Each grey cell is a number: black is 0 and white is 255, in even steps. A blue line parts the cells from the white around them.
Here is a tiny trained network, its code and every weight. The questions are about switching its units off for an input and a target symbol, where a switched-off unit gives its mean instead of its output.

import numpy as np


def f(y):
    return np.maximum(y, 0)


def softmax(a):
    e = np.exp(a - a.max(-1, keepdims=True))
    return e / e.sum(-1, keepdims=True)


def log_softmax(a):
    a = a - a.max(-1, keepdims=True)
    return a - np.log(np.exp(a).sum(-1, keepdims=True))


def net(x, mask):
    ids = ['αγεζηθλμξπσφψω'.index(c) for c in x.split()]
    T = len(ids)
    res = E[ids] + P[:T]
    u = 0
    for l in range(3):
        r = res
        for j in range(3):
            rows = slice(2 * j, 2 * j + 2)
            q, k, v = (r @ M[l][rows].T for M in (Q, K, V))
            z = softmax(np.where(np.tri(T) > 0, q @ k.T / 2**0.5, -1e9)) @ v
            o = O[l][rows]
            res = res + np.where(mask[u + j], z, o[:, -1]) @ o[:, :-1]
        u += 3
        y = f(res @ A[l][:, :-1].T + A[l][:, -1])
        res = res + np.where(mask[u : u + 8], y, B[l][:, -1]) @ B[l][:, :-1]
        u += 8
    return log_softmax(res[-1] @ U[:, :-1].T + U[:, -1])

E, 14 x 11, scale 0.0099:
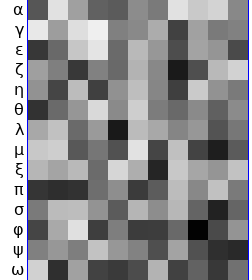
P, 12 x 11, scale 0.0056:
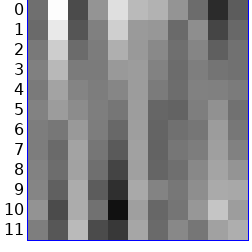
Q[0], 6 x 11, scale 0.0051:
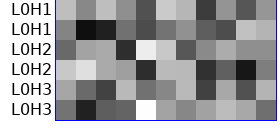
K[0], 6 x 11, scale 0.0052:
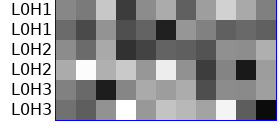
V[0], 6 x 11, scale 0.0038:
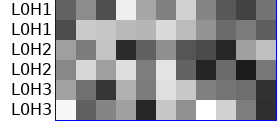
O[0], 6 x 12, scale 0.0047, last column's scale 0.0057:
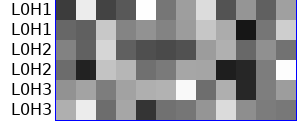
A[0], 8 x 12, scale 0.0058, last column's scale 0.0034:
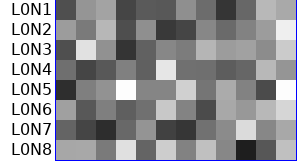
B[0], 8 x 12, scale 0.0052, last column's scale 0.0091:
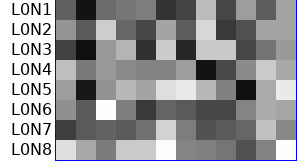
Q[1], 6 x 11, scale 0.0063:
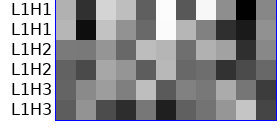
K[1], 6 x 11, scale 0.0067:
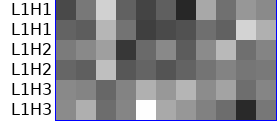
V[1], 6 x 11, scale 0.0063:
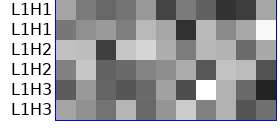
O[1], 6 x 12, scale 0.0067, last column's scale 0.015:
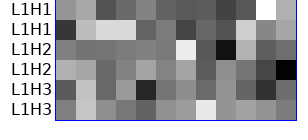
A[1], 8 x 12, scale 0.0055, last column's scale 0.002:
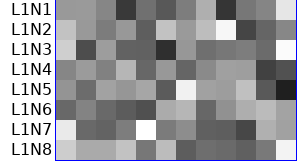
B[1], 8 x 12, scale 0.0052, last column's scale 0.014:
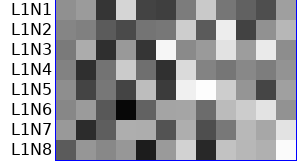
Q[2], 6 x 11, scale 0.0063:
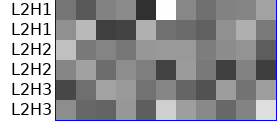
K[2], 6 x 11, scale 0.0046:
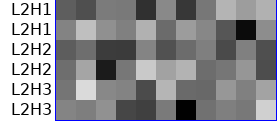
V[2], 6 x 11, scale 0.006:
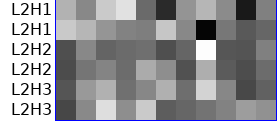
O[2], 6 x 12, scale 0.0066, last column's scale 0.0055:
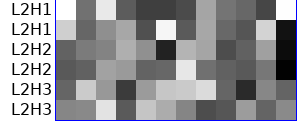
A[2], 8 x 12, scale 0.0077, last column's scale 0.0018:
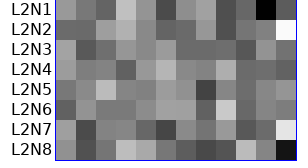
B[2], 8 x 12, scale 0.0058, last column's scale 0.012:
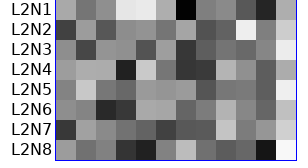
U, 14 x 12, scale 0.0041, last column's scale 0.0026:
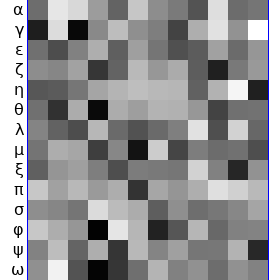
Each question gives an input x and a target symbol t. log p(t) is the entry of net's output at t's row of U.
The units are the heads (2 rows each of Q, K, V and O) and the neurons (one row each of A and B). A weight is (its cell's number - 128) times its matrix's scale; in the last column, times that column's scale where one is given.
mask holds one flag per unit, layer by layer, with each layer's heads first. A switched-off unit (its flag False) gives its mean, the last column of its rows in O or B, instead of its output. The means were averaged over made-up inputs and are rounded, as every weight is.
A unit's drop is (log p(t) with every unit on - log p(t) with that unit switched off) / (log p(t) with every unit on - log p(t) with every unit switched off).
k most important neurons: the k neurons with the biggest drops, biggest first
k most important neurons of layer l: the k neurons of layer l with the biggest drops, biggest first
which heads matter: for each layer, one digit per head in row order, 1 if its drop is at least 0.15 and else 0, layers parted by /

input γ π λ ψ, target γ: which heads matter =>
010 / 000 / 100
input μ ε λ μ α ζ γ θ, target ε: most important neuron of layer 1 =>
(L1N7)
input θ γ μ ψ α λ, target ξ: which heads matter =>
000 / 101 / 100
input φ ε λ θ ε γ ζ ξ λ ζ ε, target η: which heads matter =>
000 / 011 / 100
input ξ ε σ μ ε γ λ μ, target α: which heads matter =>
000 / 110 / 000
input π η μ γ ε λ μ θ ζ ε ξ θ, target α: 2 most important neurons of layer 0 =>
(L0N2 L0N3)
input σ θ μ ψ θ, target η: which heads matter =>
000 / 011 / 000
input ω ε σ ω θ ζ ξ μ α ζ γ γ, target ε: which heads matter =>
100 / 011 / 001
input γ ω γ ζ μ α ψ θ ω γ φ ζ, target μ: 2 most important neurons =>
(L0N2 L0N8)
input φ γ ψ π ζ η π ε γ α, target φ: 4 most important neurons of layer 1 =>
(L1N8 L1N7 L1N1 L1N5)
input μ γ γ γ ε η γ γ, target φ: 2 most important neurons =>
(L2N4 L0N8)
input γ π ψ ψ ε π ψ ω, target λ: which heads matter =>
000 / 110 / 001
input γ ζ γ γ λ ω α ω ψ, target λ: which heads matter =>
100 / 100 / 001
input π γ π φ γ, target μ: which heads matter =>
000 / 010 / 110
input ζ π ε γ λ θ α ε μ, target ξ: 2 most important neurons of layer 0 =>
(L0N3 L0N8)
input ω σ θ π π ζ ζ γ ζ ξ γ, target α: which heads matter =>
010 / 100 / 001
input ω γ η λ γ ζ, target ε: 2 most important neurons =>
(L2N8 L0N4)
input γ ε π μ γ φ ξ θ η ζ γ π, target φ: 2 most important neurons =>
(L1N8 L0N7)
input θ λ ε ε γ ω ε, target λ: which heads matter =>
000 / 100 / 001
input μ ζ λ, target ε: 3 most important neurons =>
(L1N7 L2N8 L0N4)
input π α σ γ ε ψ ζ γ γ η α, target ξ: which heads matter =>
000 / 100 / 000
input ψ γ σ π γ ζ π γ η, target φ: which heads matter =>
000 / 010 / 010
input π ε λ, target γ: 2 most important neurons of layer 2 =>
(L2N6 L2N8)
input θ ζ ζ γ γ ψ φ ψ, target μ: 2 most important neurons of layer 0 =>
(L0N1 L0N8)
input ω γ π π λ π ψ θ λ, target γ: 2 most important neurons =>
(L0N7 L0N8)
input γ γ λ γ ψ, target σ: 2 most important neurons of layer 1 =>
(L1N1 L1N5)
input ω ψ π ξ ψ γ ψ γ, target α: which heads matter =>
000 / 100 / 000
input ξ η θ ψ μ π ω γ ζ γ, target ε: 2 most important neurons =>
(L0N6 L2N8)
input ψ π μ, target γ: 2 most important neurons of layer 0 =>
(L0N8 L0N7)
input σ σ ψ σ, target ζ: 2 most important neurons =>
(L1N7 L0N3)
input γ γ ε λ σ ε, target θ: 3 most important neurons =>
(L1N5 L0N5 L0N8)
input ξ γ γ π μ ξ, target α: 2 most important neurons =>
(L1N8 L0N2)
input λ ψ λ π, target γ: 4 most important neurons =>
(L0N7 L0N3 L1N6 L2N8)
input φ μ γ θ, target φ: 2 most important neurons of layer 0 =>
(L0N8 L0N5)
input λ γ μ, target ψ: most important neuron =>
(L0N5)
